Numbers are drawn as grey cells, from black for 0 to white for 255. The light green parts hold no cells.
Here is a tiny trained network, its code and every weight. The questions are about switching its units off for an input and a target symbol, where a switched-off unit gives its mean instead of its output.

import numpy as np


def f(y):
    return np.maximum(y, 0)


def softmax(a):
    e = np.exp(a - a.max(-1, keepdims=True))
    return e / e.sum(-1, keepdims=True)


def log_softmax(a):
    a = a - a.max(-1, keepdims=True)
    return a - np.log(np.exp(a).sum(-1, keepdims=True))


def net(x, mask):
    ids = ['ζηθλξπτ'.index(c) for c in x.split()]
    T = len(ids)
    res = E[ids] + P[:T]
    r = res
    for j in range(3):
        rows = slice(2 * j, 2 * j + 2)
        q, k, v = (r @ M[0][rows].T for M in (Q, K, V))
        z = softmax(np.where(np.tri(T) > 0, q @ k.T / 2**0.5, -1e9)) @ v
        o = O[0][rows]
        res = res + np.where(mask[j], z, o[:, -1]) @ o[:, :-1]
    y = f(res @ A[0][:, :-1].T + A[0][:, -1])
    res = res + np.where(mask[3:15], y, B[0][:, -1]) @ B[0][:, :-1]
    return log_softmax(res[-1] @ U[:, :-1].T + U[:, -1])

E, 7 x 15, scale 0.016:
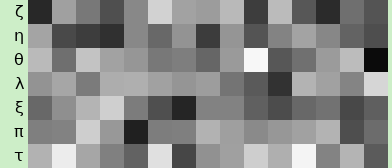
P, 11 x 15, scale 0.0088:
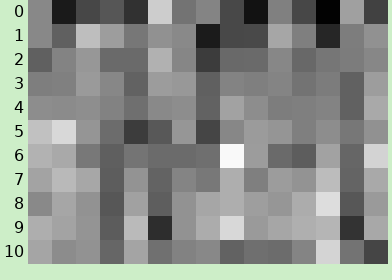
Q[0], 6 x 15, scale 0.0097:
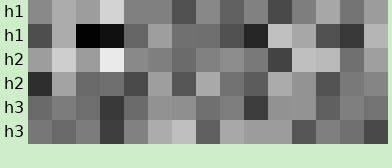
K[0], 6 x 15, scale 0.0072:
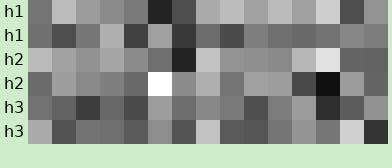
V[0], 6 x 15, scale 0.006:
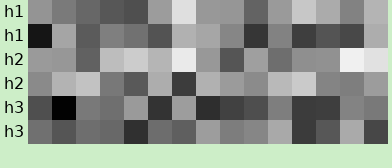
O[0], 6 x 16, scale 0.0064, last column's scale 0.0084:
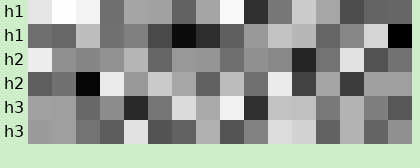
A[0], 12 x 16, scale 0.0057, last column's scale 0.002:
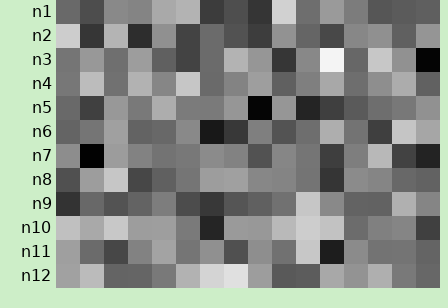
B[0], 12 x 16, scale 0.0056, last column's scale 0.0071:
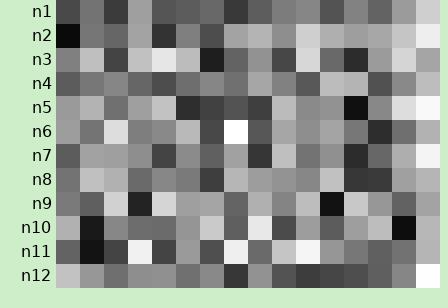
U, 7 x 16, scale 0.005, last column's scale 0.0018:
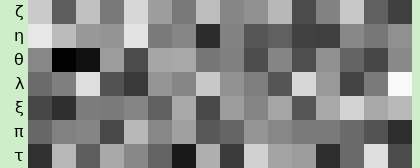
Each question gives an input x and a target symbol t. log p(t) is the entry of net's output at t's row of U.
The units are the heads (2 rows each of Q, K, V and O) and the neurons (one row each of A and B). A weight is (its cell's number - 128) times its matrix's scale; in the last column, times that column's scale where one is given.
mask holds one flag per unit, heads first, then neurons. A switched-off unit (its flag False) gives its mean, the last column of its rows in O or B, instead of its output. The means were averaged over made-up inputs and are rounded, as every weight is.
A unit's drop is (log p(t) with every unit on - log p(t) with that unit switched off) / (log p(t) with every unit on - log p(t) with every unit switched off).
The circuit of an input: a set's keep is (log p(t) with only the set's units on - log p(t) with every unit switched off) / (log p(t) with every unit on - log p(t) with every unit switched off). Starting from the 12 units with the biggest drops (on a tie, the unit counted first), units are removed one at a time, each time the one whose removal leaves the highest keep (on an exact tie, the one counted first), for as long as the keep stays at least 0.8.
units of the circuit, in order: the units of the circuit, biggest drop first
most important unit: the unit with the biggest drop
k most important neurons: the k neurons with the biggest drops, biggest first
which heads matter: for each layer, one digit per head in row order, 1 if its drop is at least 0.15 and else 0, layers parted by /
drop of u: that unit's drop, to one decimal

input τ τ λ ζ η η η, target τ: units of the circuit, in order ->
[h3, n2]
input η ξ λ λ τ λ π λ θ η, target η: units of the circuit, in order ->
[h3, n3, n12]
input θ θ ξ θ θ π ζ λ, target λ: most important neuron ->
[n4]
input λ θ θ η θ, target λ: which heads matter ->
110
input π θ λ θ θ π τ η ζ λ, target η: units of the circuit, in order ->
[h1, n12]
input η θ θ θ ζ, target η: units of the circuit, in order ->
[h3, n3, n12]
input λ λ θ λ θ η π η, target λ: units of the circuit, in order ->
[h1, h2, n6]
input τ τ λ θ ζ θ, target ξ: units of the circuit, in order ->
[h1, n10, n2, n6]
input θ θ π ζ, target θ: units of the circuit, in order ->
[h1, h3, n5]
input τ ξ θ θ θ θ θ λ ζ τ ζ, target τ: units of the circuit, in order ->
[h3, n5]
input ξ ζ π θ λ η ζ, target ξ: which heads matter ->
101
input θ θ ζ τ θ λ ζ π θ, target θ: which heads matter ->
010
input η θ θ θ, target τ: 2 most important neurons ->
[n7, n5]
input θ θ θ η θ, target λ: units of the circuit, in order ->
[h2, h1]
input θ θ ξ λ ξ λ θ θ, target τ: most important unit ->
h3
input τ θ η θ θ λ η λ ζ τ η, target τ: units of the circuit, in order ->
[h3, n5, n2]
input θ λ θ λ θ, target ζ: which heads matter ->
111
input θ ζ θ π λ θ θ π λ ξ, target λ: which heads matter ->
110
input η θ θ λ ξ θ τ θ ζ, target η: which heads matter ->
001
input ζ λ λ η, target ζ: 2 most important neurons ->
[n6, n9]
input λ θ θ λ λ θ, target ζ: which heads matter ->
110
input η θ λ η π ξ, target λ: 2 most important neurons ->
[n6, n5]
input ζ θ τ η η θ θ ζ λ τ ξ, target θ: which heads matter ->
110
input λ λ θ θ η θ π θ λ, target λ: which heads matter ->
101
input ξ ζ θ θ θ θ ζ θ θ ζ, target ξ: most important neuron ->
[n9]
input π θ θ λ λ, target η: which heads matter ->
010
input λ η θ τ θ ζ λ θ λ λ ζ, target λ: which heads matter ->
110
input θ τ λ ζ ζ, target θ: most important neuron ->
[n5]
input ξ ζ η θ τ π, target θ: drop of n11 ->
0.1
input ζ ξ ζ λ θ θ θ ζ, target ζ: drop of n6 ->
0.2
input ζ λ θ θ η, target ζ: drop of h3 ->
0.5
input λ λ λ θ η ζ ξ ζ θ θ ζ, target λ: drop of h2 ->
0.2
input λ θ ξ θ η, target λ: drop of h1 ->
0.4
